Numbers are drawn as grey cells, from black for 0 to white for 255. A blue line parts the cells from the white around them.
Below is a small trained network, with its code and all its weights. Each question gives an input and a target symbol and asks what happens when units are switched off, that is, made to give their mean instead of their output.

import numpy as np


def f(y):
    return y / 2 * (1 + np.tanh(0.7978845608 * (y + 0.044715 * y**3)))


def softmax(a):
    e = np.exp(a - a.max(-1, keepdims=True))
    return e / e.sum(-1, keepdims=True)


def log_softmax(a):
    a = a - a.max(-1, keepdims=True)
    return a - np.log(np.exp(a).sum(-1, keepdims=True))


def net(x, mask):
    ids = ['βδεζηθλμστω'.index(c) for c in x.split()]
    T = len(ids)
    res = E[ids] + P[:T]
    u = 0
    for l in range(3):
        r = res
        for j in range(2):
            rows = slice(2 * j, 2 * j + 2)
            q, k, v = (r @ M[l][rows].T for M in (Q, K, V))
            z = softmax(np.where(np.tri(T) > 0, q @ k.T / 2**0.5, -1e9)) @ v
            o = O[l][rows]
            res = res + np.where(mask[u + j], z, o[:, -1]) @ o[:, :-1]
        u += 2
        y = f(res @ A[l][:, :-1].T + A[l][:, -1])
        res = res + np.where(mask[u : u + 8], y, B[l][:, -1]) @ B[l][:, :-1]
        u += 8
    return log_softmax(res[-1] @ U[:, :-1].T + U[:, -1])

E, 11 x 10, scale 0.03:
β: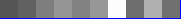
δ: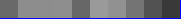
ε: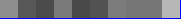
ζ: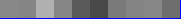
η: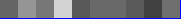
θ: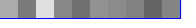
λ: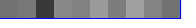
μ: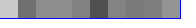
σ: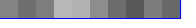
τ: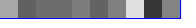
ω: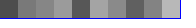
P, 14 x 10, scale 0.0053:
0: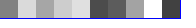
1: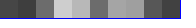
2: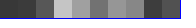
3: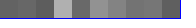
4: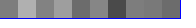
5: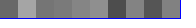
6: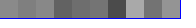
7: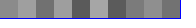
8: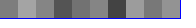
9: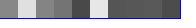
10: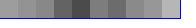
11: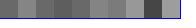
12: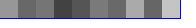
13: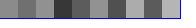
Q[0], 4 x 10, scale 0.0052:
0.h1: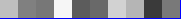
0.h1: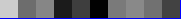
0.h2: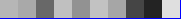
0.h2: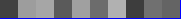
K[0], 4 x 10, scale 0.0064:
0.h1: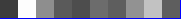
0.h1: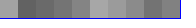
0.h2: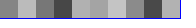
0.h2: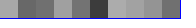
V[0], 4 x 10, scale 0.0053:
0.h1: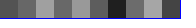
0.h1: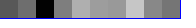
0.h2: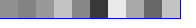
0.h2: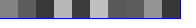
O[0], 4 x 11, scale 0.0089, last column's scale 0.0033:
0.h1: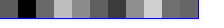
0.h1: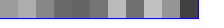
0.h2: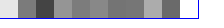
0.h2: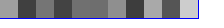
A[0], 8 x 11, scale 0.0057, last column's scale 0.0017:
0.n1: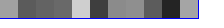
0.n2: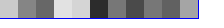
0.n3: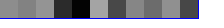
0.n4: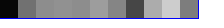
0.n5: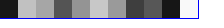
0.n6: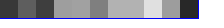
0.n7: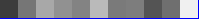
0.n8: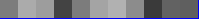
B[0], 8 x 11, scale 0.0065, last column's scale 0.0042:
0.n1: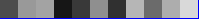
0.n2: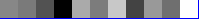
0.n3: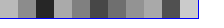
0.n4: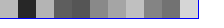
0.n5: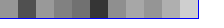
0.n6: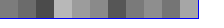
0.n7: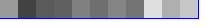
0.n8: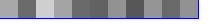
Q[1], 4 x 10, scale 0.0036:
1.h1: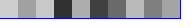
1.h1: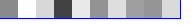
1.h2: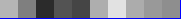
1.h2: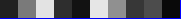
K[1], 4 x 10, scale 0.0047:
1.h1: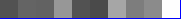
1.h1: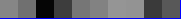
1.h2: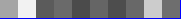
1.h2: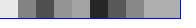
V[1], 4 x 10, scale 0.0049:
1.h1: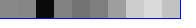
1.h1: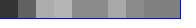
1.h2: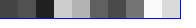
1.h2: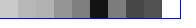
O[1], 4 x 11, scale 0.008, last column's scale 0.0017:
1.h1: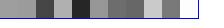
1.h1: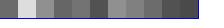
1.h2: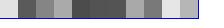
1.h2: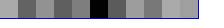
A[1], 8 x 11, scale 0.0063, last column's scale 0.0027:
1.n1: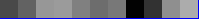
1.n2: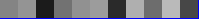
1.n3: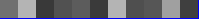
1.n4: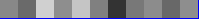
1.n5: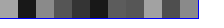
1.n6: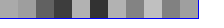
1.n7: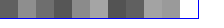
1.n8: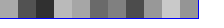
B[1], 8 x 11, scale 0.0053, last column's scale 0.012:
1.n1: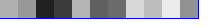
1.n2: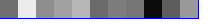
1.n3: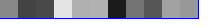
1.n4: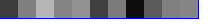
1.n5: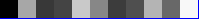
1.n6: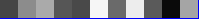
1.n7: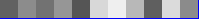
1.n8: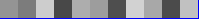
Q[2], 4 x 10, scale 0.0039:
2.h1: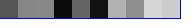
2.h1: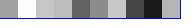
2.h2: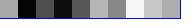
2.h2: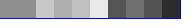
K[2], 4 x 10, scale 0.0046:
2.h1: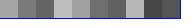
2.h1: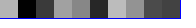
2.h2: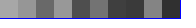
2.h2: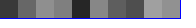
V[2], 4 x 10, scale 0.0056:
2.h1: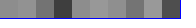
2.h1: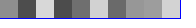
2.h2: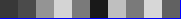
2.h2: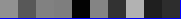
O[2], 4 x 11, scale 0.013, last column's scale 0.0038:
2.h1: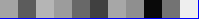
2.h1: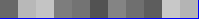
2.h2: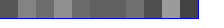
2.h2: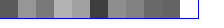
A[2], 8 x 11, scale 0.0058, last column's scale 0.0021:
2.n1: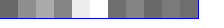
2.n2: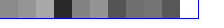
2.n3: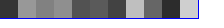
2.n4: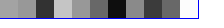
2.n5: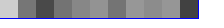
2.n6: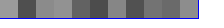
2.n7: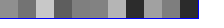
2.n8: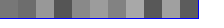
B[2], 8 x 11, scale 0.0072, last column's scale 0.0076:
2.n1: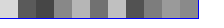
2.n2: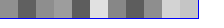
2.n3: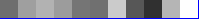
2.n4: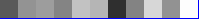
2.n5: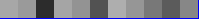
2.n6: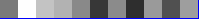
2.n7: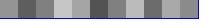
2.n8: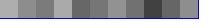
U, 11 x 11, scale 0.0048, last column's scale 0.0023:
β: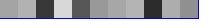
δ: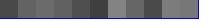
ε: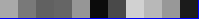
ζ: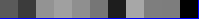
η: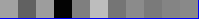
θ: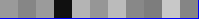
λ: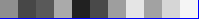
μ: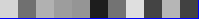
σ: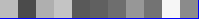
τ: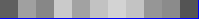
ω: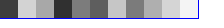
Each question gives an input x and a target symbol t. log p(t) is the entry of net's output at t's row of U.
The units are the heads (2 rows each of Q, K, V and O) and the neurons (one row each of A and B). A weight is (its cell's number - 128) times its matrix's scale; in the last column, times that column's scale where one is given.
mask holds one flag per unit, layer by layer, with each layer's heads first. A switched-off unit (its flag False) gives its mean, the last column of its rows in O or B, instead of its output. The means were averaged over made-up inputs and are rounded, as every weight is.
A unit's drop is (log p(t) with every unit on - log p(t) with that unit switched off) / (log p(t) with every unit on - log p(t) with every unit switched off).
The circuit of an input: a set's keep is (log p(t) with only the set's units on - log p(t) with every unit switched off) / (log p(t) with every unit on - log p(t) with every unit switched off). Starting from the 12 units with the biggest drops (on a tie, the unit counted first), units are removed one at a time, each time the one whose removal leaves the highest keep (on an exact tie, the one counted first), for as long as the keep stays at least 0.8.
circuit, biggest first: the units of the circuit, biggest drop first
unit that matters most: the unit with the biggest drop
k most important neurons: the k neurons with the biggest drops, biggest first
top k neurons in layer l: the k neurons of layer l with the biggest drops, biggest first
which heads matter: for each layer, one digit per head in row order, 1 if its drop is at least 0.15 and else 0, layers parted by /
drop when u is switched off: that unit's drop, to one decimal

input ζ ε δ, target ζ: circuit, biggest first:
(0.h1)
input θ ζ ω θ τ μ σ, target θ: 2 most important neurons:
(0.n2 2.n1)
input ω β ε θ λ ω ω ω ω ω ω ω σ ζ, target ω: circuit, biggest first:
(1.n5 2.h1)
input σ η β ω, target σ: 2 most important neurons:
(0.n2 1.n8)
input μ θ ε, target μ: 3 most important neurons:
(0.n2 1.n6 1.n8)
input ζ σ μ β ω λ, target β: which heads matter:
00 / 01 / 00
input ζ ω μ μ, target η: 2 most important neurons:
(0.n2 1.n5)
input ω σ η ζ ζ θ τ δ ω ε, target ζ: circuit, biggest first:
(2.n4 1.n3 0.n3 1.n5)
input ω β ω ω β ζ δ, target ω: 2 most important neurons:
(1.n5 2.n3)
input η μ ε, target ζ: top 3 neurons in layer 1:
(1.n3 1.n5 1.n2)
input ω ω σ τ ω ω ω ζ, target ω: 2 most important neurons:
(1.n5 2.n3)
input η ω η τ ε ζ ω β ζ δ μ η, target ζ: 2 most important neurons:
(2.n4 1.n3)
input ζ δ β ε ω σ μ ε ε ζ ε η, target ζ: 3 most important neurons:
(2.n4 1.n3 1.n5)
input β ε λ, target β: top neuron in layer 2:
(2.n5)
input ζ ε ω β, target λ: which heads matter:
10 / 01 / 00
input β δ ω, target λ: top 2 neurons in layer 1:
(1.n5 1.n2)
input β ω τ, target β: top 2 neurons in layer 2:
(2.n3 2.n8)
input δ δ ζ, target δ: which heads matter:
00 / 00 / 11
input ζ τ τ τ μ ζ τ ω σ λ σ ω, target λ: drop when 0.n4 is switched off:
0.2
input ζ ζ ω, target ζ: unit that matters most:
0.h1
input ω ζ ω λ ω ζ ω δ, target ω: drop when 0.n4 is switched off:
-0.2
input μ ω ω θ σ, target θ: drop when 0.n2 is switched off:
0.4
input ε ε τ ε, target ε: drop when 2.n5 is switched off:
0.2
